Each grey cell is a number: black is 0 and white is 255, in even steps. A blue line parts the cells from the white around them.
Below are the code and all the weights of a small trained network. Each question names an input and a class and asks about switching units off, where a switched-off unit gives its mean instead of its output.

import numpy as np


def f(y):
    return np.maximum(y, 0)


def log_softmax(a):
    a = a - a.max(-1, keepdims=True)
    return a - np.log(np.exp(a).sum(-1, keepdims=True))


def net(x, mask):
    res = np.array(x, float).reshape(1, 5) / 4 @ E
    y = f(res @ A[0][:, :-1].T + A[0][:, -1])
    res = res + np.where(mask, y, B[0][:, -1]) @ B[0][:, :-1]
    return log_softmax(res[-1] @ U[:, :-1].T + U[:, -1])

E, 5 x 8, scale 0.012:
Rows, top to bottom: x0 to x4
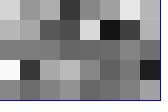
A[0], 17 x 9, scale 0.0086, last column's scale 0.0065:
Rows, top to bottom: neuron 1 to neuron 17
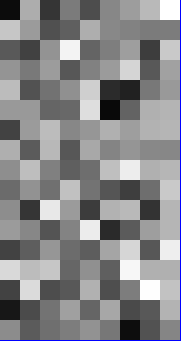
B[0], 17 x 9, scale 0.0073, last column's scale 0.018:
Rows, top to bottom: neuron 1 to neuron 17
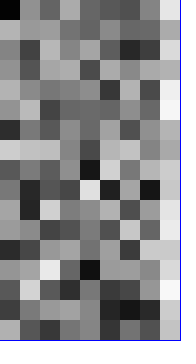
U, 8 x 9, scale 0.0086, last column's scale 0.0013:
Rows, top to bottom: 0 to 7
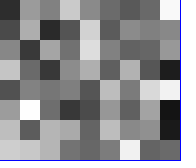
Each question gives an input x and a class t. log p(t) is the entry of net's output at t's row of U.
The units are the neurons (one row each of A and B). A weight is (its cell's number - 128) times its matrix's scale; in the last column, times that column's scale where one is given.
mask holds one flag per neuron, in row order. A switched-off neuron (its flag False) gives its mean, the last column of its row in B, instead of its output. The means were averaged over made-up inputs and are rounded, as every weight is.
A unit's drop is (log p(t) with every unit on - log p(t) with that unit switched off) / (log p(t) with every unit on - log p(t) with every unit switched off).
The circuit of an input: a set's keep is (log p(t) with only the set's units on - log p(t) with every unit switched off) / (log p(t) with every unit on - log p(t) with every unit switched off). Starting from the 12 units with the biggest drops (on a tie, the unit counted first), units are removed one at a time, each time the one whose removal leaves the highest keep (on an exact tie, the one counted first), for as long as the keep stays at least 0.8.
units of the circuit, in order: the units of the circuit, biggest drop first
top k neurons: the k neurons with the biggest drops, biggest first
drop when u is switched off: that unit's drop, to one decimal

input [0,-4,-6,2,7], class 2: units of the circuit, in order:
[neuron 3; neuron 11]
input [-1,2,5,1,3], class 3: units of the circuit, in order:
[neuron 15; neuron 1; neuron 13]
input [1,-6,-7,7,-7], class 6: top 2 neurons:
[neuron 10; neuron 4]
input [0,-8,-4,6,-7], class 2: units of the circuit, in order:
[neuron 3]
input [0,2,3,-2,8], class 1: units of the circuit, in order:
[neuron 14; neuron 11]
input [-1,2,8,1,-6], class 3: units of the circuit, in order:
[neuron 15; neuron 1; neuron 13]
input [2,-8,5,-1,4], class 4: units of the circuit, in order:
[neuron 13; neuron 9]
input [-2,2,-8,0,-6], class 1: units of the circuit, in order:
[neuron 11; neuron 14]
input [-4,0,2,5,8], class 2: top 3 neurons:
[neuron 3; neuron 6; neuron 12]
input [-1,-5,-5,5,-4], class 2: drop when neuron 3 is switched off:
0.1
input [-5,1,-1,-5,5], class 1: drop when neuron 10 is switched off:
0.2
